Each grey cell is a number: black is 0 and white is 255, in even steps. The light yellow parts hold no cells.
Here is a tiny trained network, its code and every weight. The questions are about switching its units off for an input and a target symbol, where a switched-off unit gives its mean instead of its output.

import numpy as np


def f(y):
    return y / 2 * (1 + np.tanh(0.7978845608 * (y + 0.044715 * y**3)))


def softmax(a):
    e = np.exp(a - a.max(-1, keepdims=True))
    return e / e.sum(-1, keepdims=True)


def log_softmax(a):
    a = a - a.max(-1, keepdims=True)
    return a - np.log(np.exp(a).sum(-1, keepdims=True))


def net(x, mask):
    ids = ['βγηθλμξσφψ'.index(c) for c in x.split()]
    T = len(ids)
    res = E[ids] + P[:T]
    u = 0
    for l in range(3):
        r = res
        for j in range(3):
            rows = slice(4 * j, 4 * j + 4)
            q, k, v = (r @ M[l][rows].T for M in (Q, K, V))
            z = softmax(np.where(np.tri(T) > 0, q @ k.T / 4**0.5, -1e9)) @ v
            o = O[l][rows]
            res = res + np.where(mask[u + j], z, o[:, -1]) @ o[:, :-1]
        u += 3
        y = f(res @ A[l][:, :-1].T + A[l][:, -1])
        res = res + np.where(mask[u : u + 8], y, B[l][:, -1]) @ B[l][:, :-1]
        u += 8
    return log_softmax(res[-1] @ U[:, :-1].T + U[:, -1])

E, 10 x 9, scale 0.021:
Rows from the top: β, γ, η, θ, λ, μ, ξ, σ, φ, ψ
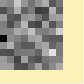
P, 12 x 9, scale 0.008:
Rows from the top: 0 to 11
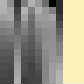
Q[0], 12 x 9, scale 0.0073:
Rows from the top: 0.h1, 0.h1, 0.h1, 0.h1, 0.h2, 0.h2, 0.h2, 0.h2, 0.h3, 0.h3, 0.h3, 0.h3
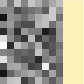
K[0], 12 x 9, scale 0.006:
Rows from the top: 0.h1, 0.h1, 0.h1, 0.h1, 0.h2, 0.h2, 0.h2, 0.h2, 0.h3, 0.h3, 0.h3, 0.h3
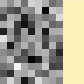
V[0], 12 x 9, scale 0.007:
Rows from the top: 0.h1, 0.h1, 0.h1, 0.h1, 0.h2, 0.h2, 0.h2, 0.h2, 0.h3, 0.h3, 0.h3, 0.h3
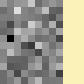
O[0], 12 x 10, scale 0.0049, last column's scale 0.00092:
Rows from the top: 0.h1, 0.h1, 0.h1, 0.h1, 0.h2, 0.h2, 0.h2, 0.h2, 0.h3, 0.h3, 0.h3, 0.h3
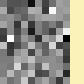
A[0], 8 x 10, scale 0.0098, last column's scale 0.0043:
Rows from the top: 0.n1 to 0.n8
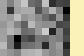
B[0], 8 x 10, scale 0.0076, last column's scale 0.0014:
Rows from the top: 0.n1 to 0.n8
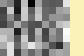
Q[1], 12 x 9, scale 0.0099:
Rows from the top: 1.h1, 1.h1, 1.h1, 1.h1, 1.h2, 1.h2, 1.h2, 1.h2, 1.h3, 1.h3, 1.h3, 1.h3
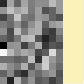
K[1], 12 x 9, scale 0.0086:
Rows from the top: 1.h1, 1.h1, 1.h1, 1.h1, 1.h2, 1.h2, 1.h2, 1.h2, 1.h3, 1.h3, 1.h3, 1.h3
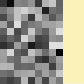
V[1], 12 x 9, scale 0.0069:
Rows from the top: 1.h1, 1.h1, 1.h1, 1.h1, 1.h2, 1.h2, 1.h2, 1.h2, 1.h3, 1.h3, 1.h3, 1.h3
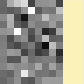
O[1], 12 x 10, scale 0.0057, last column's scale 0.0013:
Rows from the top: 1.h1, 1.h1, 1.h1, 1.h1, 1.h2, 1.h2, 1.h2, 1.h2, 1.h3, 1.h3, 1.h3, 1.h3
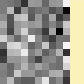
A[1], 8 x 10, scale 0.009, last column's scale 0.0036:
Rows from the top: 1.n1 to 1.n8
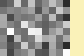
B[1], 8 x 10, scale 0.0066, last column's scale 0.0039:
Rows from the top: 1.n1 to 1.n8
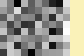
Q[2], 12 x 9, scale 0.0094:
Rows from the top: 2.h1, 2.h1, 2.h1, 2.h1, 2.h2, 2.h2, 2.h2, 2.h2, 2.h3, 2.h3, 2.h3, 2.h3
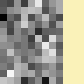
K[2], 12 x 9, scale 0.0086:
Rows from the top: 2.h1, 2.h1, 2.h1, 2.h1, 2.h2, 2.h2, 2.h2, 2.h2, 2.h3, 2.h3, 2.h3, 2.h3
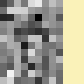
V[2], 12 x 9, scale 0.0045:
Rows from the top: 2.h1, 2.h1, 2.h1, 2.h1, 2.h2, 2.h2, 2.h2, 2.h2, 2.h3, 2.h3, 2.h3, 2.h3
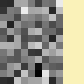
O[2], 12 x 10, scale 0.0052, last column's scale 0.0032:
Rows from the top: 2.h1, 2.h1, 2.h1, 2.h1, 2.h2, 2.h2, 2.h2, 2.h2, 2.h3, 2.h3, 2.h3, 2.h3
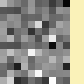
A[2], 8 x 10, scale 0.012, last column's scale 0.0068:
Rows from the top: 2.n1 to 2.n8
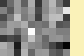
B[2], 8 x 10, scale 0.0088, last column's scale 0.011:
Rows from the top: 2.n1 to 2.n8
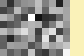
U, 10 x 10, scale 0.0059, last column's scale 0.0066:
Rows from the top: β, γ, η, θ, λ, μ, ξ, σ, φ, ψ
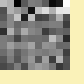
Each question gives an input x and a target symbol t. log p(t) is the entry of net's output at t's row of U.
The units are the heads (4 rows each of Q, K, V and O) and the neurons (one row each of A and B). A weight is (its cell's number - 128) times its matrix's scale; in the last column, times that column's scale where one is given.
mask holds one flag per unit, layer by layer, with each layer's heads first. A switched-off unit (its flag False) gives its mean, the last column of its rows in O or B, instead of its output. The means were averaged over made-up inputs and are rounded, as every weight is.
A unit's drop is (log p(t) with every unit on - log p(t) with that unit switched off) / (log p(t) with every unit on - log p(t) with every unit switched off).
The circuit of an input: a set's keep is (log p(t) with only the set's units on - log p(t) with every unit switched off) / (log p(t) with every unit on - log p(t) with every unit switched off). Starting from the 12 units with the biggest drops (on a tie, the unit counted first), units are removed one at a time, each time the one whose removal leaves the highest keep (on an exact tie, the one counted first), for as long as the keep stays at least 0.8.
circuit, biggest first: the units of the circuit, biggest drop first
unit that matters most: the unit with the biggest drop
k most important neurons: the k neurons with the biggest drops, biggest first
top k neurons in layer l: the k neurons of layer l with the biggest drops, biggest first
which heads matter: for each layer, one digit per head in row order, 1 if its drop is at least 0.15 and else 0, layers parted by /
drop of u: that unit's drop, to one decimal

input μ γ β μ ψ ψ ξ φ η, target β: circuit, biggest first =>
0.n7
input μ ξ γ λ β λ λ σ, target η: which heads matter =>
000 / 101 / 000
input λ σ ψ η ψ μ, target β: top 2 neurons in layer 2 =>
2.n8, 2.n2
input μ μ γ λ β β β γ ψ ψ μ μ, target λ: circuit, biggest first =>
1.h2, 2.n4
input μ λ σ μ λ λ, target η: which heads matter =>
110 / 010 / 000
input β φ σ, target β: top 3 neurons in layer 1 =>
1.n7, 1.n8, 1.n3
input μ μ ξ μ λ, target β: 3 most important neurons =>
1.n5, 2.n8, 2.n2
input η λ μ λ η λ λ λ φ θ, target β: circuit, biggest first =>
0.n1, 1.h2
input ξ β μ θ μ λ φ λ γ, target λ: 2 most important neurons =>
1.n1, 2.n4
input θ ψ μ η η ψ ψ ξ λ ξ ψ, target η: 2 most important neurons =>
2.n3, 1.n6
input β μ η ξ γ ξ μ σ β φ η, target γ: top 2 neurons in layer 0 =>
0.n7, 0.n2
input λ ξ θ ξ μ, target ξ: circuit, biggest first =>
2.n5, 2.h2, 1.h2, 0.n1
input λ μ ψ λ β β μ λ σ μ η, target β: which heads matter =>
100 / 000 / 000
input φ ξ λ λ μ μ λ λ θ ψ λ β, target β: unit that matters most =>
0.n5
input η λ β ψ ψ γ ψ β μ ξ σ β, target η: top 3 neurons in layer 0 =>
0.n6, 0.n8, 0.n2
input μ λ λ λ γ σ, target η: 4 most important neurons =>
2.n3, 1.n6, 1.n5, 2.n2
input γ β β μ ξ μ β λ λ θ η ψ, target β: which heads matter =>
000 / 000 / 000
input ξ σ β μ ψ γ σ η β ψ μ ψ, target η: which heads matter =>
111 / 100 / 000
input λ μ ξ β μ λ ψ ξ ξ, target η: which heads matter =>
110 / 100 / 000
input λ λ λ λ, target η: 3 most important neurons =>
2.n3, 1.n5, 1.n1
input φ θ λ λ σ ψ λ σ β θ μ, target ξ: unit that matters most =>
2.h2
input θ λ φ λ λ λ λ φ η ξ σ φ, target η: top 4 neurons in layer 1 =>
1.n5, 1.n1, 1.n2, 1.n7
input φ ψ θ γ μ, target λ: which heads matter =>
001 / 010 / 000
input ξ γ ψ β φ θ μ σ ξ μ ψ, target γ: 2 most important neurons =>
0.n7, 2.n8
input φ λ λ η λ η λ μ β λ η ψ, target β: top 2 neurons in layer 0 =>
0.n6, 0.n7
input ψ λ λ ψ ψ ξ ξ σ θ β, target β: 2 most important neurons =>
0.n1, 0.n5
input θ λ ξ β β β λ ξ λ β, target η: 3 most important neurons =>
2.n3, 1.n6, 1.n5
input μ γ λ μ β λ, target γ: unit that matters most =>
0.h2
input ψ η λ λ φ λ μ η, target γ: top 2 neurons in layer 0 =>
0.n7, 0.n4
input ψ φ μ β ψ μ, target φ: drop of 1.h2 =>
0.1
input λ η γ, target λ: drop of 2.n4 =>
0.3
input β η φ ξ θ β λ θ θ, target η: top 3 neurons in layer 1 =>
1.n1, 1.n5, 1.n2
